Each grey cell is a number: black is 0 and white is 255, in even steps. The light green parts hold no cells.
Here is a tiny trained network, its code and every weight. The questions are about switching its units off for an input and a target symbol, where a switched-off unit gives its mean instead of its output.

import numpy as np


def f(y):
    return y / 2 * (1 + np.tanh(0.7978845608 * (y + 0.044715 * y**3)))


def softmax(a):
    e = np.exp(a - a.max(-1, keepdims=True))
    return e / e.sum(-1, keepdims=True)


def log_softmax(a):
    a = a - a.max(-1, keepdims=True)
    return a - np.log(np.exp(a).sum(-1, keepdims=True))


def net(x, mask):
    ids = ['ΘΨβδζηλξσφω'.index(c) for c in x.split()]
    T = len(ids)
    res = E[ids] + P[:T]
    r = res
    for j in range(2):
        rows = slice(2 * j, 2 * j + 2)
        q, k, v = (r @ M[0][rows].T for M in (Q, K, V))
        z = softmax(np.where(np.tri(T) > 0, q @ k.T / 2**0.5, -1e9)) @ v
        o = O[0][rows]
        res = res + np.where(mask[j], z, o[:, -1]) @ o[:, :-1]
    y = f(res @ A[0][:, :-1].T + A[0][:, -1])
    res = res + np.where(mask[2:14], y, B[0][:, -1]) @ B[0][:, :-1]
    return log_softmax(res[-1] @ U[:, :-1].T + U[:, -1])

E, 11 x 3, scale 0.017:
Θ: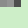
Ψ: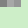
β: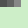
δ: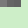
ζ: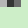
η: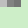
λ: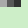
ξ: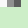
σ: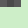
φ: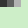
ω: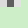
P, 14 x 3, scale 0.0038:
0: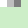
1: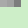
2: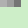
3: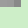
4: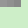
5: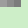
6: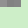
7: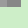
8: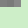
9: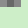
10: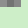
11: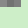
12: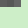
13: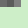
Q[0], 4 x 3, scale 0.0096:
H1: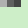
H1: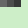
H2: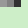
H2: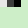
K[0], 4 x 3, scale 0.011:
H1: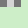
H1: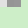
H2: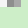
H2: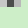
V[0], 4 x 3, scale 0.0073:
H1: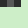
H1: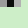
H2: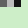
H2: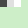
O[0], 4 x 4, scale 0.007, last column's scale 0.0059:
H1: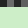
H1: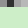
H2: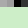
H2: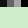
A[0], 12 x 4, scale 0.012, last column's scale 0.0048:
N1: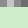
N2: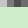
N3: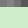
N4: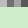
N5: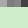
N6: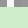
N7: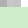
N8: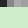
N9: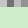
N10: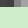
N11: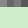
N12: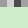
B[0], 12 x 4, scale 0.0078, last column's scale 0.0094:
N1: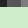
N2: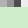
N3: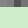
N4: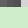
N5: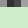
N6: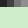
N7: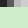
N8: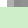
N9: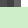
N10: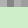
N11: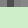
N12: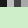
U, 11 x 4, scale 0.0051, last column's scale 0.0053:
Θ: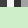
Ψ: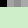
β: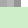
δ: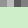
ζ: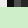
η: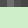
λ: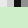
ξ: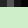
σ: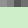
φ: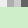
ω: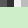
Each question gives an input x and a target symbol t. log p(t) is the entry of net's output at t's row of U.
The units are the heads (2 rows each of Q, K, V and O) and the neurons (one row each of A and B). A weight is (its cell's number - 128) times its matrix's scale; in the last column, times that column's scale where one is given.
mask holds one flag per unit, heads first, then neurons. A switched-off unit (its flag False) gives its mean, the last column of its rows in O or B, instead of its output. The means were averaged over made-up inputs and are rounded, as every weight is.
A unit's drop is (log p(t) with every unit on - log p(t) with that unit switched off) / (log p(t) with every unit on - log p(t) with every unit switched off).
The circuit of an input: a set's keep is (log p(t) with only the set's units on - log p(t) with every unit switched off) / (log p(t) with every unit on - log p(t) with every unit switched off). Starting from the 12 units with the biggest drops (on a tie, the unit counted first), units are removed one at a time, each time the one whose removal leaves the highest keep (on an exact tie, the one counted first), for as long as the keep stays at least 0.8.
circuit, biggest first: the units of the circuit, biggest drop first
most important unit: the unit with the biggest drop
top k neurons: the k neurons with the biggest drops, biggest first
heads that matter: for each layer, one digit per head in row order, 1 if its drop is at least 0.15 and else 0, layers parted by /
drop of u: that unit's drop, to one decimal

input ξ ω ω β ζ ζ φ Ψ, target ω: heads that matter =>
00
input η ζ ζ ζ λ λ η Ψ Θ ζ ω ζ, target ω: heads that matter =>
01
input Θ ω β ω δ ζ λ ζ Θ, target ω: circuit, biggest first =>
(H2; N2)
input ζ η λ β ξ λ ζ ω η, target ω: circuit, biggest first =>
(H2; N7; N2)
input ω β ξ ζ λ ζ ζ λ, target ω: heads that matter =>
11
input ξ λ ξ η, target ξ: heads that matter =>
11
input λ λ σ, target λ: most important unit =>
H2
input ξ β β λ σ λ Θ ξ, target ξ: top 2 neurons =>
(N12; N6)
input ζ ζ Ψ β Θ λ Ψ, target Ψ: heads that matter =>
00
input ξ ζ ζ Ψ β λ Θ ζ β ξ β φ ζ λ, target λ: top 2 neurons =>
(N2; N7)
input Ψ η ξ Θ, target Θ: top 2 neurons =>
(N12; N9)
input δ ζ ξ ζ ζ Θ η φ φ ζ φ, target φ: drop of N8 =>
0.5
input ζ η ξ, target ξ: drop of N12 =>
0.2
